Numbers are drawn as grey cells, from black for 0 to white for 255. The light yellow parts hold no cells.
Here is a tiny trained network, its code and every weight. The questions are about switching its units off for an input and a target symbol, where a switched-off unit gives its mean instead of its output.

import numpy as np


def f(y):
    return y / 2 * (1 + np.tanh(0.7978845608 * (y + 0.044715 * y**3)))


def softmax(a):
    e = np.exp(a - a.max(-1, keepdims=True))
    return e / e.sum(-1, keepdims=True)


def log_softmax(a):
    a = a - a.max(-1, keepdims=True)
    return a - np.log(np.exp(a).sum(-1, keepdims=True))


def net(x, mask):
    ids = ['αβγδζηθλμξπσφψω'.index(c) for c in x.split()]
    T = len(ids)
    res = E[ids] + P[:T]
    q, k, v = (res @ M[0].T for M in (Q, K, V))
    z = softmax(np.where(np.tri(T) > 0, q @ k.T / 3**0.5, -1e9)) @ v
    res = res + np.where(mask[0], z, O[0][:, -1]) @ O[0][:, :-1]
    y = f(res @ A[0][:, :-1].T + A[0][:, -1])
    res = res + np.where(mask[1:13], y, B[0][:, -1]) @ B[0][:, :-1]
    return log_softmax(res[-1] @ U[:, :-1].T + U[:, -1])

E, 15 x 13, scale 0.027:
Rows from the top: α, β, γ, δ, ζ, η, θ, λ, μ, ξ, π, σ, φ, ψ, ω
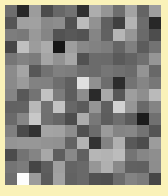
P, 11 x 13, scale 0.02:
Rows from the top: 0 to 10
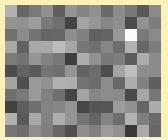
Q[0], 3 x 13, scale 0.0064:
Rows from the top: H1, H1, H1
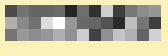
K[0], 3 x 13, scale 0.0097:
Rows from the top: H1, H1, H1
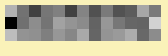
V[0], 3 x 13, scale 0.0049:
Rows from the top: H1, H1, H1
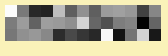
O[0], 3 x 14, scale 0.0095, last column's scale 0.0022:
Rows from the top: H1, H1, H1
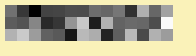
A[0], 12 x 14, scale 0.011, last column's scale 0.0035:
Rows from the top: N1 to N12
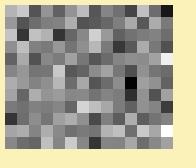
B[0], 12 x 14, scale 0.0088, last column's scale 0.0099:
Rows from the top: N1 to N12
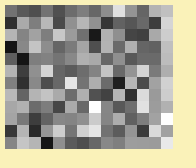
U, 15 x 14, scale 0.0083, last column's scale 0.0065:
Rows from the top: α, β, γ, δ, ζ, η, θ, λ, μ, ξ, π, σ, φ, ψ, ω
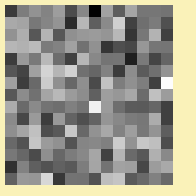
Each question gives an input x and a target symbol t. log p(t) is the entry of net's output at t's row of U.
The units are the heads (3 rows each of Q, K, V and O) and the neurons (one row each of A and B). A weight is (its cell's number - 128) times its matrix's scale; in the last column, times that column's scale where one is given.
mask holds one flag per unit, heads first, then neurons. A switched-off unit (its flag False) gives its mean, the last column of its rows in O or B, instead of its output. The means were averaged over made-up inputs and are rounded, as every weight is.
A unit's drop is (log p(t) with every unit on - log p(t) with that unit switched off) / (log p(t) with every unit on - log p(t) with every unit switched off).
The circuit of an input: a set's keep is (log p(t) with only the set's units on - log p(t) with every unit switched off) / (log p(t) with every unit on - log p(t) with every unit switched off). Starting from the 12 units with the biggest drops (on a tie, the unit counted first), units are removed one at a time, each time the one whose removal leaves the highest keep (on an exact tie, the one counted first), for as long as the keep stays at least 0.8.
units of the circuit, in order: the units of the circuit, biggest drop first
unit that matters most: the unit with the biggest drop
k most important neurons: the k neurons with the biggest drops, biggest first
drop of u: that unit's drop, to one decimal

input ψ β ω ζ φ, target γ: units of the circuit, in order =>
(N9 N3)
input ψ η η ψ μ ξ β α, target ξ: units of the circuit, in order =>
(N3)
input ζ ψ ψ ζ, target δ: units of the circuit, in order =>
(N12 N2)
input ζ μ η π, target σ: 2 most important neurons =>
(N12 N8)
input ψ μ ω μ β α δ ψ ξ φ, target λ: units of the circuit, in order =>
(N11 H1 N3)
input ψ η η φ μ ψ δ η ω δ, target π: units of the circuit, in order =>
(N12 H1)
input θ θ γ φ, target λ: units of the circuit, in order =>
(N11 H1)
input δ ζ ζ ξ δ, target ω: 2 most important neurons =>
(N7 N12)
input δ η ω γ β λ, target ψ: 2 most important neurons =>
(N12 N8)
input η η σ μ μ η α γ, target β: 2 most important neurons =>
(N3 N7)
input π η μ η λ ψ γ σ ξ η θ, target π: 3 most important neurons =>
(N9 N7 N4)
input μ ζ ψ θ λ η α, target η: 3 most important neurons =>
(N2 N3 N12)
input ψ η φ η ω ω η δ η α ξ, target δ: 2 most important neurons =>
(N9 N7)
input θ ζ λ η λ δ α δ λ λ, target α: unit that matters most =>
N12
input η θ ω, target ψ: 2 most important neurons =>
(N8 N3)
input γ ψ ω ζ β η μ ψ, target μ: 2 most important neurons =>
(N9 N7)
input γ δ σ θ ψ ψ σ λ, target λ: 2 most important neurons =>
(N11 N3)
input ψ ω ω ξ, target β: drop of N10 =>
0.2
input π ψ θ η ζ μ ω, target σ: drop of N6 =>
0.2
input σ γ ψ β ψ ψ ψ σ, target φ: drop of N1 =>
0.3
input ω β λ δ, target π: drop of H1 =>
0.2
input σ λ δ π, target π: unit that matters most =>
N12
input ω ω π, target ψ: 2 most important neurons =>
(N12 N8)
